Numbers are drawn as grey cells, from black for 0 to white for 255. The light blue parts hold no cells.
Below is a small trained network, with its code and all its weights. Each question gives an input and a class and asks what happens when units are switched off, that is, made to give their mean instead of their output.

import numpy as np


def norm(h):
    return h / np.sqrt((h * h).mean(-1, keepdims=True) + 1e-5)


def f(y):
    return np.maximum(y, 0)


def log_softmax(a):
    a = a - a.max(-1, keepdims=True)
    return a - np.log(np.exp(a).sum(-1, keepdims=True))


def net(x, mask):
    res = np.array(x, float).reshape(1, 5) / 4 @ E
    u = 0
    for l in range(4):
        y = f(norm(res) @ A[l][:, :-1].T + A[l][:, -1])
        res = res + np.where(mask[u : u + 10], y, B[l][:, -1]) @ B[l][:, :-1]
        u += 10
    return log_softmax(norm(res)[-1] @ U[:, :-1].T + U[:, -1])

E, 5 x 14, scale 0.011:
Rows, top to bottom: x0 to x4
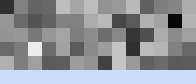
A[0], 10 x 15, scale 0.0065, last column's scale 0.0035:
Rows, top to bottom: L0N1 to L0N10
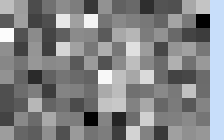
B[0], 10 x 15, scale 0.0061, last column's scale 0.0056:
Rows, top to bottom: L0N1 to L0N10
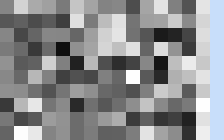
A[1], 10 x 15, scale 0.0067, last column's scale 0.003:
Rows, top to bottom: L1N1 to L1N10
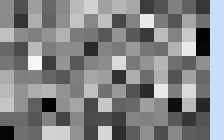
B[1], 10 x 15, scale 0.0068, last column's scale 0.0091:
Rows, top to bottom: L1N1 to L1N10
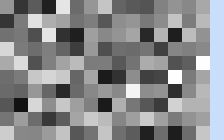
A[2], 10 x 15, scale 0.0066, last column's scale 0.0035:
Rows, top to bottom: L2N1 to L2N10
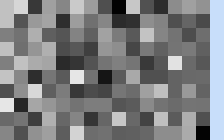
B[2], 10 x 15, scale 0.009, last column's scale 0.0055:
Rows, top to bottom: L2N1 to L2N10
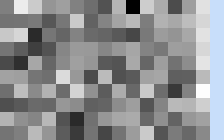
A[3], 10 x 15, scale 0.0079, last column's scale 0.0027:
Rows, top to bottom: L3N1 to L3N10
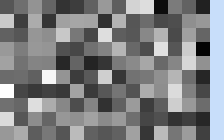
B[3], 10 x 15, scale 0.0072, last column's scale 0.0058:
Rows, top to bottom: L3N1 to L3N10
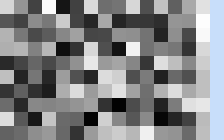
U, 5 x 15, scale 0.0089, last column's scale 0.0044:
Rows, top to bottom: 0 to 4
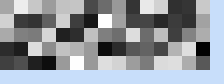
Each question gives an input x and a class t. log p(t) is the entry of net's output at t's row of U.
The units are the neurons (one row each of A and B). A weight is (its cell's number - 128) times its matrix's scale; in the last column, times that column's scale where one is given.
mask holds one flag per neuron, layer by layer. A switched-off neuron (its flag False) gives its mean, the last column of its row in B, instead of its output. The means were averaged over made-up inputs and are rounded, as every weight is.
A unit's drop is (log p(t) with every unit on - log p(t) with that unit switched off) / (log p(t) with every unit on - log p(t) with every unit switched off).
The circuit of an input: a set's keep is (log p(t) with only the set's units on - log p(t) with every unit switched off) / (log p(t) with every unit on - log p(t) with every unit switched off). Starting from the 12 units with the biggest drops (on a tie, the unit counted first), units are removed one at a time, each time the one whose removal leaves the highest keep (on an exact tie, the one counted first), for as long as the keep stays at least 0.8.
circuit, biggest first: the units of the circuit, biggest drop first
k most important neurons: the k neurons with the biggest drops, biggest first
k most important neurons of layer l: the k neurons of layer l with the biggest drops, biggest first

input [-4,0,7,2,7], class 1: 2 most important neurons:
L0N3, L3N9
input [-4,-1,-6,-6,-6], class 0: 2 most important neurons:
L0N10, L2N1
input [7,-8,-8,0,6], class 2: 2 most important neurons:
L0N4, L3N1
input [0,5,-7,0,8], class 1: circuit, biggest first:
L3N2
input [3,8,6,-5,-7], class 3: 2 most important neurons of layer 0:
L0N3, L0N4
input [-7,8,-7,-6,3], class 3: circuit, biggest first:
L1N6, L1N8
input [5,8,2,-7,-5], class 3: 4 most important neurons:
L1N8, L1N5, L1N6, L1N2
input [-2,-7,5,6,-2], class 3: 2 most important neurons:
L2N5, L0N1
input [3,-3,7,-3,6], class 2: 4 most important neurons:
L1N3, L3N4, L2N9, L0N9
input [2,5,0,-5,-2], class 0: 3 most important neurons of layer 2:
L2N1, L2N8, L2N5
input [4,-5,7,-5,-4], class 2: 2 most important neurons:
L1N5, L3N4
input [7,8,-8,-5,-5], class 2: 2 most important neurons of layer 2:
L2N5, L2N8
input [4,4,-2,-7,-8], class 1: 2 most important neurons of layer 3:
L3N6, L3N3
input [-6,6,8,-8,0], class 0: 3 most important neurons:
L2N1, L2N6, L1N6
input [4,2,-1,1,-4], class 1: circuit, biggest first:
L1N10
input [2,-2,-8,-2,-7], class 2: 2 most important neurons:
L3N1, L0N4
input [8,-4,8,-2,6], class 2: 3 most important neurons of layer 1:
L1N3, L1N7, L1N8
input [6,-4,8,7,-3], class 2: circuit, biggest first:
L1N3, L3N4, L1N7
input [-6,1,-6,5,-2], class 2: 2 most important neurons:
L0N8, L0N6
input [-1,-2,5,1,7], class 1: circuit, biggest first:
L0N3
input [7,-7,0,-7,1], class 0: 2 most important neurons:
L2N1, L2N6
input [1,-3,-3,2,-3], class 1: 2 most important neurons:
L1N10, L0N9
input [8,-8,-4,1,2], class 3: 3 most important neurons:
L0N5, L3N8, L0N3
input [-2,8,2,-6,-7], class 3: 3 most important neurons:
L1N8, L1N6, L1N5
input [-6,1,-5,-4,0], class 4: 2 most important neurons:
L2N3, L3N7
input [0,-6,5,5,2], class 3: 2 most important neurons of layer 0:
L0N5, L0N1
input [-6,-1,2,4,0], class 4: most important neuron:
L3N7
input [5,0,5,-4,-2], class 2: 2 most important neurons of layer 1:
L1N5, L1N9
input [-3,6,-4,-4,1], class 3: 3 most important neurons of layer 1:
L1N6, L1N5, L1N8
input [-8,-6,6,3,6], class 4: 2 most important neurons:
L3N7, L2N4
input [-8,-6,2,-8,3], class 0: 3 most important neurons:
L2N1, L2N6, L0N10
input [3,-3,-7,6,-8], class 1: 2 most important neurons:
L1N10, L0N9
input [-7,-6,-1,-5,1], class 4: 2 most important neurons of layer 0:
L0N8, L0N6
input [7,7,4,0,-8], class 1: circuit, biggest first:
L1N10
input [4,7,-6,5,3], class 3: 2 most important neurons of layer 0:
L0N10, L0N6
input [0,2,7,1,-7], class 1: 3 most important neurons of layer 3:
L3N6, L3N3, L3N1
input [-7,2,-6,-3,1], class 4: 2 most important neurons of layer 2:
L2N3, L2N2
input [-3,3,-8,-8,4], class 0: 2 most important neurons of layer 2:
L2N1, L2N6
